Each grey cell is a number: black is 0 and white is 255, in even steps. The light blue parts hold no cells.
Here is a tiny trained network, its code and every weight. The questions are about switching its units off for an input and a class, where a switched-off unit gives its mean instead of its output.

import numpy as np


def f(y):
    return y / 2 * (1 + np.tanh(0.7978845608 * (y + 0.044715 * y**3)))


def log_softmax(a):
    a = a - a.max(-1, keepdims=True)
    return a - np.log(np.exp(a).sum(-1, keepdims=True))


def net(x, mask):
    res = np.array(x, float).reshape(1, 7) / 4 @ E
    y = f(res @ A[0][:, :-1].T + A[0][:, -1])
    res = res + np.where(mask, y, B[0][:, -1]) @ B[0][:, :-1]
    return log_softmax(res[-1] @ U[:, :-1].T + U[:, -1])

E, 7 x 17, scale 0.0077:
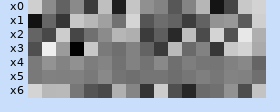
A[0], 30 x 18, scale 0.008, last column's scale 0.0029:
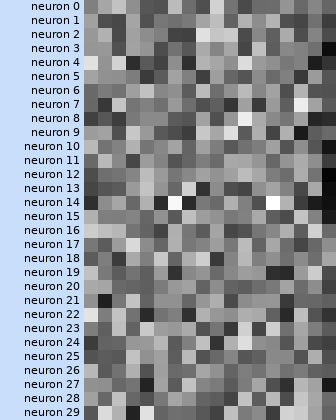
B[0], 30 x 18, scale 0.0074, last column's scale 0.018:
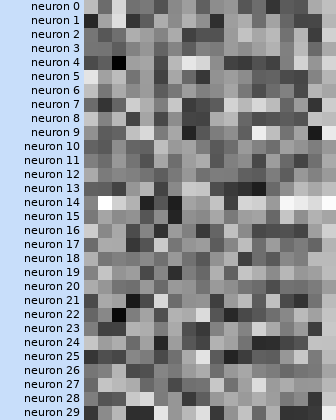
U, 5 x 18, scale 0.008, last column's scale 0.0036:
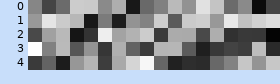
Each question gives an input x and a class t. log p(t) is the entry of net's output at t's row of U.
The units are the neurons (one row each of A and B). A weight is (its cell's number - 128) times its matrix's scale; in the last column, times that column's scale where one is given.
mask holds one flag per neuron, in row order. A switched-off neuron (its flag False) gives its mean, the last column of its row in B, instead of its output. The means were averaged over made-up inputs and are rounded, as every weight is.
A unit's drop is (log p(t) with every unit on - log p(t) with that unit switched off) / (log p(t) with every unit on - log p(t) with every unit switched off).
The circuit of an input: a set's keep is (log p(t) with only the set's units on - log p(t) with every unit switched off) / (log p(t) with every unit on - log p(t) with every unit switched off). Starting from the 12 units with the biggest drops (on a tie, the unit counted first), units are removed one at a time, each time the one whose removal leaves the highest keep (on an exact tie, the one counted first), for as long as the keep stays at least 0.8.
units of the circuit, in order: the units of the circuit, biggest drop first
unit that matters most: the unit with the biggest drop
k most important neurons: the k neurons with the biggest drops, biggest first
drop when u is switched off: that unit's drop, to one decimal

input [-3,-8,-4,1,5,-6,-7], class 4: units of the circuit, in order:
(neuron 4)
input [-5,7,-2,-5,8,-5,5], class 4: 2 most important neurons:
(neuron 13; neuron 25)
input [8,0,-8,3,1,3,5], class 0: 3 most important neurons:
(neuron 9; neuron 14; neuron 2)
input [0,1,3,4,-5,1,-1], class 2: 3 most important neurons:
(neuron 9; neuron 29; neuron 2)
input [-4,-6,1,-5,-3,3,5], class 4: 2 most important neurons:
(neuron 4; neuron 22)
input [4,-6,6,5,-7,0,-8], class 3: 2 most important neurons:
(neuron 24; neuron 8)
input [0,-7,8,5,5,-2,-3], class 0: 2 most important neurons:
(neuron 7; neuron 28)
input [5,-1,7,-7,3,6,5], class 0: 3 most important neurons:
(neuron 28; neuron 7; neuron 29)
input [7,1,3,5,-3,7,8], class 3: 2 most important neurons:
(neuron 14; neuron 16)
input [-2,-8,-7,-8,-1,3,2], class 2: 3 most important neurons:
(neuron 1; neuron 21; neuron 17)
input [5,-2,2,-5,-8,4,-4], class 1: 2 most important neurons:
(neuron 29; neuron 19)
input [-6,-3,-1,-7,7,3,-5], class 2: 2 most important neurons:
(neuron 21; neuron 1)
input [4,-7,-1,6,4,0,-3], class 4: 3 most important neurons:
(neuron 4; neuron 22; neuron 21)
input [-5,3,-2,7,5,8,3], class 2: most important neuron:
(neuron 29)
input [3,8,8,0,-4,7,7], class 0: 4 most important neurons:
(neuron 7; neuron 28; neuron 23; neuron 4)
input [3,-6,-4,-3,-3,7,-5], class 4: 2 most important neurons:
(neuron 22; neuron 4)
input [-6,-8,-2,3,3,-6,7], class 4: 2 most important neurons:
(neuron 4; neuron 22)
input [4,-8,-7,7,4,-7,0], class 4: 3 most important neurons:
(neuron 4; neuron 22; neuron 7)
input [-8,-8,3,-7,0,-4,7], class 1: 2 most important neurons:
(neuron 14; neuron 29)
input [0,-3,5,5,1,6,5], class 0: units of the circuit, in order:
(neuron 7)
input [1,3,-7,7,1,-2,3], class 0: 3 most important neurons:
(neuron 9; neuron 2; neuron 21)
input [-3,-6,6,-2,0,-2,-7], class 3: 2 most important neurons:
(neuron 24; neuron 8)
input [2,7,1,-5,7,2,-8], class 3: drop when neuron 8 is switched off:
0.2
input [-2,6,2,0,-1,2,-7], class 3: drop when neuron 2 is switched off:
0.0
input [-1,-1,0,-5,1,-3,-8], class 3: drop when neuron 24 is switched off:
0.1
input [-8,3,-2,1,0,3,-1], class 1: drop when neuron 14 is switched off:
0.1
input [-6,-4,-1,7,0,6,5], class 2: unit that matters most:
neuron 29
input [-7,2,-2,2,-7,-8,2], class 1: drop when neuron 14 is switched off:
0.2
